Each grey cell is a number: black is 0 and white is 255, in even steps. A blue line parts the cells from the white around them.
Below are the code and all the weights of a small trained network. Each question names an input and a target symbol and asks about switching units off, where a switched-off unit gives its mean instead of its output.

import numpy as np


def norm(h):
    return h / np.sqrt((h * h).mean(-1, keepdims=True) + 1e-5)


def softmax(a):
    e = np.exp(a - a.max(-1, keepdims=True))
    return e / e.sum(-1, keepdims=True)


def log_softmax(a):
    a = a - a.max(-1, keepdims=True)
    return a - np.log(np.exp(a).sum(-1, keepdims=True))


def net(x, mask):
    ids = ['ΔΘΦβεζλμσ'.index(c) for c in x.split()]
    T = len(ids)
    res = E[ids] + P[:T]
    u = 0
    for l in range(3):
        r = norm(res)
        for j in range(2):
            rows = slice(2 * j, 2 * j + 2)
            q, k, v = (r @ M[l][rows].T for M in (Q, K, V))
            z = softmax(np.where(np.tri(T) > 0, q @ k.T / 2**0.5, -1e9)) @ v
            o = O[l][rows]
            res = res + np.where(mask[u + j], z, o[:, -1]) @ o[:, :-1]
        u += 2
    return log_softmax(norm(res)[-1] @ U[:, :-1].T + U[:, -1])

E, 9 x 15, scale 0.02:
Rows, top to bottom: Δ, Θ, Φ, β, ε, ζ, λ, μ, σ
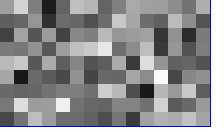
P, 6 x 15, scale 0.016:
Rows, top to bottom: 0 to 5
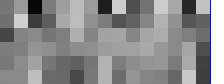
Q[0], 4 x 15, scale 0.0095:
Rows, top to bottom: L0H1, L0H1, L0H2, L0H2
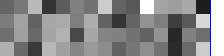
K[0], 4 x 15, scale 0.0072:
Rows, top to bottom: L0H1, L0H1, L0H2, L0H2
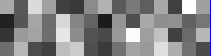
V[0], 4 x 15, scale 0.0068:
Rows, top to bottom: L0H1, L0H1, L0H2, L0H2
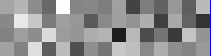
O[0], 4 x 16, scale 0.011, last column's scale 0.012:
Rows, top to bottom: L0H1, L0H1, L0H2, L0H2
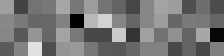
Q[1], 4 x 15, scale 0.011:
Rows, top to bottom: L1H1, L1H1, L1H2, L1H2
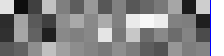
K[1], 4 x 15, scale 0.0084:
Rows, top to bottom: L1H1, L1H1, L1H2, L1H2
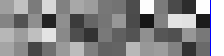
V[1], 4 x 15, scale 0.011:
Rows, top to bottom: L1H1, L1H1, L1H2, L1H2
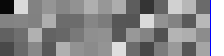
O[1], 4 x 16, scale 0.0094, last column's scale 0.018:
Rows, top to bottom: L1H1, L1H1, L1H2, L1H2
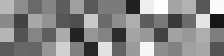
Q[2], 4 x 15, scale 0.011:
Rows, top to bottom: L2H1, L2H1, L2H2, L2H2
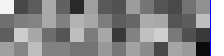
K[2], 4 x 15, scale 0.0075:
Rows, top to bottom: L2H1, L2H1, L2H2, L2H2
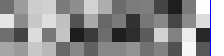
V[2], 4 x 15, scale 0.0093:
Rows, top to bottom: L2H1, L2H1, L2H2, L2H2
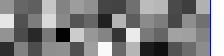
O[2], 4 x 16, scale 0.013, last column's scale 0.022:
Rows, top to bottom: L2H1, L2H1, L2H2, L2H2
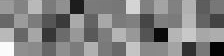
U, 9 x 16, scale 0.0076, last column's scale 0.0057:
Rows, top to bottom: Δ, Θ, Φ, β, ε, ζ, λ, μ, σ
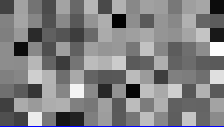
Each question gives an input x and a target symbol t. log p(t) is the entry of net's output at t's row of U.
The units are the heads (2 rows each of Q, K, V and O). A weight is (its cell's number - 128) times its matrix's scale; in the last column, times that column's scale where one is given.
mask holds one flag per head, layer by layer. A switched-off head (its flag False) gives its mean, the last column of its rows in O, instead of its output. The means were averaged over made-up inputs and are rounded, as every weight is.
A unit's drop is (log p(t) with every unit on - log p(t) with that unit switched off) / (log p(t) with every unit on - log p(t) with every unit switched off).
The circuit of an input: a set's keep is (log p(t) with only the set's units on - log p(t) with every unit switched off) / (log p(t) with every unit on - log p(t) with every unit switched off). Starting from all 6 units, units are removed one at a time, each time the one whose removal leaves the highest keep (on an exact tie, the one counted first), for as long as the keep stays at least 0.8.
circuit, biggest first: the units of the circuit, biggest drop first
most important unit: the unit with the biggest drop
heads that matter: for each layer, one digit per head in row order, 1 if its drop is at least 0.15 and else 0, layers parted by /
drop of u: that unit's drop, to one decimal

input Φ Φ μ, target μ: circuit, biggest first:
(L2H2 L1H1 L0H1)
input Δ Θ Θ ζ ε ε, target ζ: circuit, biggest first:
(L0H1)
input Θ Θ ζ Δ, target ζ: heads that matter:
11 / 00 / 01
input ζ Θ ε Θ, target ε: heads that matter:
11 / 01 / 00
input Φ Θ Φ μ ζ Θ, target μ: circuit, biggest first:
(L0H2 L2H2 L0H1)
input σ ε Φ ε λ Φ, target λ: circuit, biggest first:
(L1H1 L0H2)
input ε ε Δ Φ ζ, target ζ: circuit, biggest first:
(L1H1 L2H2)
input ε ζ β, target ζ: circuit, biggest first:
(L1H1 L0H1)
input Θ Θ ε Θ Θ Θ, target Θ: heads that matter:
11 / 11 / 01
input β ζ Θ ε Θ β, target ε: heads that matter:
10 / 01 / 00
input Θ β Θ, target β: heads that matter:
11 / 11 / 00
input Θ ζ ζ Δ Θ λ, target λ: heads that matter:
00 / 10 / 10
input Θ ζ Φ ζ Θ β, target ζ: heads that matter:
10 / 00 / 00
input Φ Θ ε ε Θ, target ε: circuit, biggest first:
(L1H2)
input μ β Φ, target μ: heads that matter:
10 / 11 / 01
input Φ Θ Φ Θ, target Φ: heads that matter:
11 / 01 / 00
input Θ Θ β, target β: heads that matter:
11 / 01 / 01
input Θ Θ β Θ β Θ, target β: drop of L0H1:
0.4
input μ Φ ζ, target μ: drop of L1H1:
0.3
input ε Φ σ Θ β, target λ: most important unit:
L2H1
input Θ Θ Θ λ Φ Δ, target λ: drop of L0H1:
-0.1
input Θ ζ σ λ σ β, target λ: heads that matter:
01 / 10 / 00
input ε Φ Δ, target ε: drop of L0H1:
0.4
